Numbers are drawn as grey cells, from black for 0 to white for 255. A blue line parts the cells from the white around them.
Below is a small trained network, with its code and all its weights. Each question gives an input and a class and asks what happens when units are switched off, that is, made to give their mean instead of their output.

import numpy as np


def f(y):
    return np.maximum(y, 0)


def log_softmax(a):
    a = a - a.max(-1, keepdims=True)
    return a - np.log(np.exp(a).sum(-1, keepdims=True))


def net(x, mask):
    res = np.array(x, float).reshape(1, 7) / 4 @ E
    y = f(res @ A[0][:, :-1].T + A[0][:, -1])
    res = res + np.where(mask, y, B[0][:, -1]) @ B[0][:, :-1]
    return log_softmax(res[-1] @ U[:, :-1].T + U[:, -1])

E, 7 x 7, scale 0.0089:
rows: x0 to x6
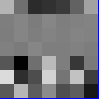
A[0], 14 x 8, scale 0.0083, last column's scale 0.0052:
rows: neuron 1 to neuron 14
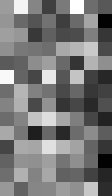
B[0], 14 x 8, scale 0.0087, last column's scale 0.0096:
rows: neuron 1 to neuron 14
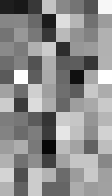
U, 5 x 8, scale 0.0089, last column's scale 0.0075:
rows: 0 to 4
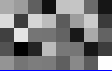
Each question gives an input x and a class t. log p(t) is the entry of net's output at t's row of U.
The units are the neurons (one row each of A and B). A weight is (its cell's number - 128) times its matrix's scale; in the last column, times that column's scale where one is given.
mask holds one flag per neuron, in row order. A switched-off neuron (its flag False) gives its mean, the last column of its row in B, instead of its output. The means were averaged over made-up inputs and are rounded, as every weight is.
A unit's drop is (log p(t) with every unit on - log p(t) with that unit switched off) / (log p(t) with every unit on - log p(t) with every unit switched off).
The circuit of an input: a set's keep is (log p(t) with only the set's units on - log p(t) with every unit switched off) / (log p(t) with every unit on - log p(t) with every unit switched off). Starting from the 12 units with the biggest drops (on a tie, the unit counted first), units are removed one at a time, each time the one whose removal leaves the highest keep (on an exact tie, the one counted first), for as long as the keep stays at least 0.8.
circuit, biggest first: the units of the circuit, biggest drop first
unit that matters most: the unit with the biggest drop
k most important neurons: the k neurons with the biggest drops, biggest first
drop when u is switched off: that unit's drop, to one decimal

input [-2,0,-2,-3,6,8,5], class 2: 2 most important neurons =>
neuron 6; neuron 1
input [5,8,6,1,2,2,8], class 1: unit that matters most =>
neuron 8
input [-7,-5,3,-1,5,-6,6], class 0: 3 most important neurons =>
neuron 11; neuron 9; neuron 6
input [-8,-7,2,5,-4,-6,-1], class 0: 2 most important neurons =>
neuron 11; neuron 6
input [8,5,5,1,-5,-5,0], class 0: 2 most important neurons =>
neuron 6; neuron 10
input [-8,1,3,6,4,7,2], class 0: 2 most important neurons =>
neuron 9; neuron 11
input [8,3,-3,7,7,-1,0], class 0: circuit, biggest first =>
neuron 10; neuron 2
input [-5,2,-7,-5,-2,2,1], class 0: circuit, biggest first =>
neuron 11; neuron 9
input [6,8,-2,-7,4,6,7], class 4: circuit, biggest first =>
neuron 8; neuron 6
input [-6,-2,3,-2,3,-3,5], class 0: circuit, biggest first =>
neuron 11; neuron 9
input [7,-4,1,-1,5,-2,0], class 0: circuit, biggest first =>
neuron 10; neuron 2
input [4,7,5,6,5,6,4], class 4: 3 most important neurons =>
neuron 8; neuron 1; neuron 10
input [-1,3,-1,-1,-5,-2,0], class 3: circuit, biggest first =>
neuron 1; neuron 6
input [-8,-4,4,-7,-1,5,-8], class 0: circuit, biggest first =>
neuron 11
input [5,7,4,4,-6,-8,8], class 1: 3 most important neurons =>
neuron 8; neuron 7; neuron 6
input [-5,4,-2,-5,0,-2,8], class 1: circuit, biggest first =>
neuron 13; neuron 8
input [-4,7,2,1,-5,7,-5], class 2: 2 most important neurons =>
neuron 6; neuron 8
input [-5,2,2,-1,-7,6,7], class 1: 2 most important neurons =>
neuron 13; neuron 8
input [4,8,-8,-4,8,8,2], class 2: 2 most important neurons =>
neuron 6; neuron 1
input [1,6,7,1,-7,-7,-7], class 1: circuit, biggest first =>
neuron 4
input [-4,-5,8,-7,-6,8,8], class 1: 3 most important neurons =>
neuron 8; neuron 13; neuron 7
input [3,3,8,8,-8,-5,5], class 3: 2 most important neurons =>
neuron 1; neuron 6
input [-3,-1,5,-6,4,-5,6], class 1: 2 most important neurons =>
neuron 6; neuron 13
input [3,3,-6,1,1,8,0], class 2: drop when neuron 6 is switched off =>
0.8
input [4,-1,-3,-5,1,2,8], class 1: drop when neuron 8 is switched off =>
0.4
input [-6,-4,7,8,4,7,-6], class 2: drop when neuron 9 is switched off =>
-0.1
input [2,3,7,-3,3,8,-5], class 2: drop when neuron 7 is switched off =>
0.0
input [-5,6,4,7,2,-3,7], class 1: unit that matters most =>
neuron 13
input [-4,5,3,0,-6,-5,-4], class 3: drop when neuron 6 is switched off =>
0.3
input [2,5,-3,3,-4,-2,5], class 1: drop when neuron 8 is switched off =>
0.3
